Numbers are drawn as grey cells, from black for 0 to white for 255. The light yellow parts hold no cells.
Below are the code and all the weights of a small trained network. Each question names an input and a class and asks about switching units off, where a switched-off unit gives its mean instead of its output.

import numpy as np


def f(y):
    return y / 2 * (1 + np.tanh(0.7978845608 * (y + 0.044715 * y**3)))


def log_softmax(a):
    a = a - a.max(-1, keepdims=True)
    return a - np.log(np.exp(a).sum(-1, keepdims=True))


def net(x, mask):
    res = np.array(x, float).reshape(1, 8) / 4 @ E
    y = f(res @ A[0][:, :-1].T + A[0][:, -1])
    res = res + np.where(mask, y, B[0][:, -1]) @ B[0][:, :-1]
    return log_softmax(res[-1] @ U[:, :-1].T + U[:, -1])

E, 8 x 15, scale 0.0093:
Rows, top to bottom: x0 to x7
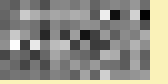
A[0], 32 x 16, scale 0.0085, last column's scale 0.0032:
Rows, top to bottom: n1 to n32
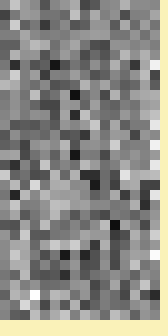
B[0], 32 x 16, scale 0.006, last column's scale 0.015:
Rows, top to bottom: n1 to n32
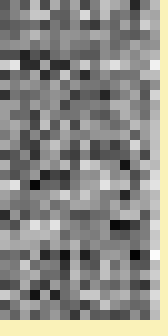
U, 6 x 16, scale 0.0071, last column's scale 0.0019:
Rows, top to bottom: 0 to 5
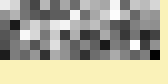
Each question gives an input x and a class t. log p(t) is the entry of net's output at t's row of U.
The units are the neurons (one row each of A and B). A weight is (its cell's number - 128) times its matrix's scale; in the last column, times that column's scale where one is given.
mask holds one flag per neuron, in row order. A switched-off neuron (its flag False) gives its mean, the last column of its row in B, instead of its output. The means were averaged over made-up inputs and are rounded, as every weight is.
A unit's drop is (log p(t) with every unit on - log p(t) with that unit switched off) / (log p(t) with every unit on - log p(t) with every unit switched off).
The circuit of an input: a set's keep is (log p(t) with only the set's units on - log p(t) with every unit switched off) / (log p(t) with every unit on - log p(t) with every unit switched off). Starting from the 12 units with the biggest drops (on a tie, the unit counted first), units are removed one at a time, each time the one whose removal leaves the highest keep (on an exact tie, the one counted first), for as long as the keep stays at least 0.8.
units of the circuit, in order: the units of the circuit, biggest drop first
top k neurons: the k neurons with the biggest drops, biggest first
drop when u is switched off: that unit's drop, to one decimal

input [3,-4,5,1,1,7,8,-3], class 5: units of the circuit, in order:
n19
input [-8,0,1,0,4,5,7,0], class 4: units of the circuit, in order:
n7; n26; n18
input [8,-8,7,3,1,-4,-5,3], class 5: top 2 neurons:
n10; n19
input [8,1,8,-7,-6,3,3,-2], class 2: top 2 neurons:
n23; n19
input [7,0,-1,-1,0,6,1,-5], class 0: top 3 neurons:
n23; n10; n16
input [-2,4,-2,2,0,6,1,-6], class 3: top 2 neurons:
n7; n23
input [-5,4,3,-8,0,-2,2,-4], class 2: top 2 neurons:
n7; n23
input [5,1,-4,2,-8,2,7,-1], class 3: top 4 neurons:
n23; n19; n30; n24
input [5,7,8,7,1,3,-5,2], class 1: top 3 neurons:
n19; n30; n16
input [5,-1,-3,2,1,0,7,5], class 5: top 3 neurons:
n7; n30; n19
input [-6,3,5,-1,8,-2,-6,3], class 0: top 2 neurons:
n19; n30
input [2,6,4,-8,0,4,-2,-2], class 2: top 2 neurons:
n23; n7
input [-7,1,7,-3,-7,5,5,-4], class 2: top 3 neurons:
n23; n19; n30
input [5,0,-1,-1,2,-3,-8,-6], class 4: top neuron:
n7
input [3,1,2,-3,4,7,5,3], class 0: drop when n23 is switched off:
0.1
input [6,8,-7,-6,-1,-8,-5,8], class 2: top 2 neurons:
n23; n7
